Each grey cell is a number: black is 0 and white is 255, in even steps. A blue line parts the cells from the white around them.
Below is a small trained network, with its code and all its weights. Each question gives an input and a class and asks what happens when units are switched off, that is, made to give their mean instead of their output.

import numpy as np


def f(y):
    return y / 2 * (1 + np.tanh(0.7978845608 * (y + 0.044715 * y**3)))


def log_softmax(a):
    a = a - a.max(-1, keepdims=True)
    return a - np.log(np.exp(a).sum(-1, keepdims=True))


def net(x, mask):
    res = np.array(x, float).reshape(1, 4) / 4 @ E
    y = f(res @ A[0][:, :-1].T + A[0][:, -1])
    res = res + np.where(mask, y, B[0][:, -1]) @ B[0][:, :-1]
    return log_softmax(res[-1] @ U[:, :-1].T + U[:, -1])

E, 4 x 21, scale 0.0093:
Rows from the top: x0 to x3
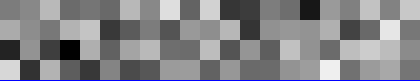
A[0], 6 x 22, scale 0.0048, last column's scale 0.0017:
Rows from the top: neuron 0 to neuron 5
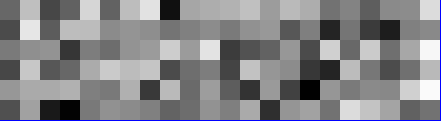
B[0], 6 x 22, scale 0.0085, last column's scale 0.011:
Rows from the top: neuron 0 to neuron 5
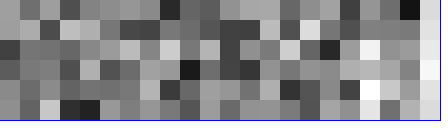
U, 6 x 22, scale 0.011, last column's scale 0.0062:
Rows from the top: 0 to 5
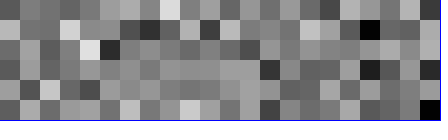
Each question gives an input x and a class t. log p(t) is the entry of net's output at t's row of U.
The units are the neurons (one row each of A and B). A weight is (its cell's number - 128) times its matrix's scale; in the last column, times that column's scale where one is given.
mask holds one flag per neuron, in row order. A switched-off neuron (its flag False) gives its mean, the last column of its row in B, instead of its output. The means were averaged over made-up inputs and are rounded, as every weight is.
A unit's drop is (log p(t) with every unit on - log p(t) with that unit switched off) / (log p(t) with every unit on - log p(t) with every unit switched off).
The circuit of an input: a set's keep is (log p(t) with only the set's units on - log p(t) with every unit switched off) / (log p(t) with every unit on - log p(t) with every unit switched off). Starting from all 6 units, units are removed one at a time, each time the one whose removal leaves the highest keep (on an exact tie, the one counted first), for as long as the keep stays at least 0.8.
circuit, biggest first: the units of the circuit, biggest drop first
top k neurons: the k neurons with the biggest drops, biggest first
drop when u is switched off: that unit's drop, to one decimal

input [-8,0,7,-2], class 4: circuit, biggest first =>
neuron 5
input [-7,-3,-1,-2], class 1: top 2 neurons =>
neuron 2; neuron 4
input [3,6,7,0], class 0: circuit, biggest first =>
neuron 2; neuron 1
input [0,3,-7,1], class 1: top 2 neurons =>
neuron 5; neuron 2
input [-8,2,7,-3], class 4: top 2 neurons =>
neuron 5; neuron 0
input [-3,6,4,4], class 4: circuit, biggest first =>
neuron 1; neuron 3
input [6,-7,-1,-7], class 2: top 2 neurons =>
neuron 1; neuron 3
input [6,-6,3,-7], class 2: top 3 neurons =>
neuron 3; neuron 1; neuron 4
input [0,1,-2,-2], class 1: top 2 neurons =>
neuron 2; neuron 3
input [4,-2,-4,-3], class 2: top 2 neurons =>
neuron 5; neuron 0
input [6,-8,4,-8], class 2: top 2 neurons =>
neuron 3; neuron 1
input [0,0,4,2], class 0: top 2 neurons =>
neuron 4; neuron 0
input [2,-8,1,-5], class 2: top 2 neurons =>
neuron 3; neuron 1
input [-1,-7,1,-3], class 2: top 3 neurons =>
neuron 3; neuron 2; neuron 1
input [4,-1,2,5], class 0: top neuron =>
neuron 2
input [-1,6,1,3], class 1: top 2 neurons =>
neuron 3; neuron 2
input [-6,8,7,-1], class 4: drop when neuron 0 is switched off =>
0.1
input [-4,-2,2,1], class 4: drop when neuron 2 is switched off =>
0.2
